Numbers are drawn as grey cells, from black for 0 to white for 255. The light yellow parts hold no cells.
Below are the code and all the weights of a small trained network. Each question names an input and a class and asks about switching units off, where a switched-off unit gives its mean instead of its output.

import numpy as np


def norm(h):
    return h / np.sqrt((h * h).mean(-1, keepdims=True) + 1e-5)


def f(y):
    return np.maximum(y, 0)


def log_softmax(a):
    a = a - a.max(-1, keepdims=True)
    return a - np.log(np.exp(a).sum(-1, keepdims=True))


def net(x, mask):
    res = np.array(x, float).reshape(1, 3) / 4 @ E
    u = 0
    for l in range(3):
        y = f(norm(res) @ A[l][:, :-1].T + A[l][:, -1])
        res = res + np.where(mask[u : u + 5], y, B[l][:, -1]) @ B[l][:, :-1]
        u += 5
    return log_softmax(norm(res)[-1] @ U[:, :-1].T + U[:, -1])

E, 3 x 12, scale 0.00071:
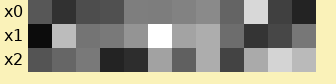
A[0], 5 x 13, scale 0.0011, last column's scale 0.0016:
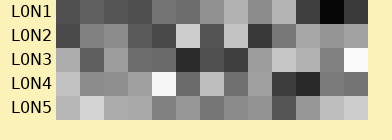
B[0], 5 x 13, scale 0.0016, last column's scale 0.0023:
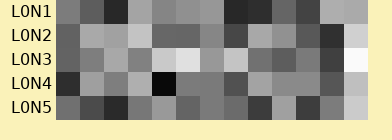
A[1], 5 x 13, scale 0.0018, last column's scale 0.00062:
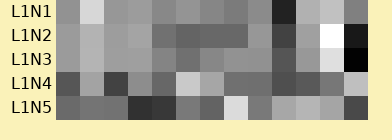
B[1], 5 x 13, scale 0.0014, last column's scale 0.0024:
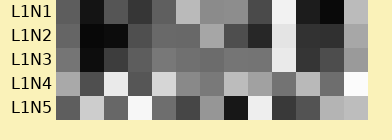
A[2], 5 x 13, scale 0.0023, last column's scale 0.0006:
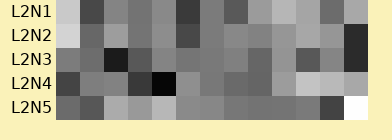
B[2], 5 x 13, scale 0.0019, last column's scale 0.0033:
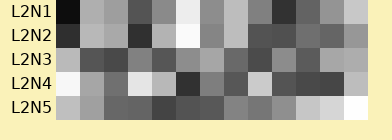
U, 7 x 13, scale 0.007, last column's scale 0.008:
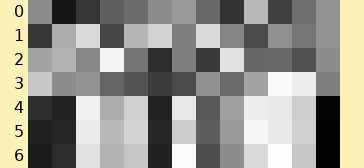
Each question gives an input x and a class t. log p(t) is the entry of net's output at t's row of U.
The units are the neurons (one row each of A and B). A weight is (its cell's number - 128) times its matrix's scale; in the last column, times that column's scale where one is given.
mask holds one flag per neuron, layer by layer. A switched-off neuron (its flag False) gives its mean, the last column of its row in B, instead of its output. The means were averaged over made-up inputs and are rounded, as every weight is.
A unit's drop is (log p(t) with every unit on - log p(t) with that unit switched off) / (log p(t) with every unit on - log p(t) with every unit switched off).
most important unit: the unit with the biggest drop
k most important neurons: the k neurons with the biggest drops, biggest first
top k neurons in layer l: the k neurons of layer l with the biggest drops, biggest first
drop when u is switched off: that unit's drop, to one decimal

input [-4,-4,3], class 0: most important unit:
L1N4
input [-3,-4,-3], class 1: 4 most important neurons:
[L2N1; L1N5; L0N2; L2N4]
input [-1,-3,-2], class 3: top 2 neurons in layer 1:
[L1N4; L1N5]
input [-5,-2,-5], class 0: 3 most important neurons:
[L0N2; L1N2; L1N1]
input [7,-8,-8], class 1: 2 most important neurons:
[L2N1; L0N5]
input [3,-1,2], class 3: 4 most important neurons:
[L2N5; L1N1; L0N5; L1N2]
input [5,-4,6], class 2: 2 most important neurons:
[L2N4; L1N5]
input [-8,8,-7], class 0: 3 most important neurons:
[L1N1; L0N3; L1N2]
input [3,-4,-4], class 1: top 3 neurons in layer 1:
[L1N5; L1N1; L1N2]
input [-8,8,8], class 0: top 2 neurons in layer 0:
[L0N3; L0N4]
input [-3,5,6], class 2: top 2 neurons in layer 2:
[L2N4; L2N1]
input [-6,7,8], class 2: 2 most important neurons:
[L2N4; L0N3]
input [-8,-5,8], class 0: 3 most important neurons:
[L1N2; L1N3; L1N1]
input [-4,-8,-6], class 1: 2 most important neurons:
[L2N1; L2N2]
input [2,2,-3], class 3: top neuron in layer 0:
[L0N2]
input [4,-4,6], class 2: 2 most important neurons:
[L2N4; L1N4]
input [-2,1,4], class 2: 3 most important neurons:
[L0N3; L2N4; L0N1]
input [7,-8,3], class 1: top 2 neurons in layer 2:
[L2N1; L2N2]
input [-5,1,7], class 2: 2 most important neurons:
[L2N4; L1N5]
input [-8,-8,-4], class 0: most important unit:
L1N2
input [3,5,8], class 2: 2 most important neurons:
[L2N4; L0N3]
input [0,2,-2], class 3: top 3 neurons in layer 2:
[L2N5; L2N1; L2N4]
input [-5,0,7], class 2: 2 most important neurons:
[L2N4; L1N5]
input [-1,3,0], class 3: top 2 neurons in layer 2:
[L2N5; L2N1]
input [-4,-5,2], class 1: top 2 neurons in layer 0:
[L0N3; L0N5]
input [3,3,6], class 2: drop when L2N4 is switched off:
0.1
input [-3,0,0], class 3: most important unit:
L0N5
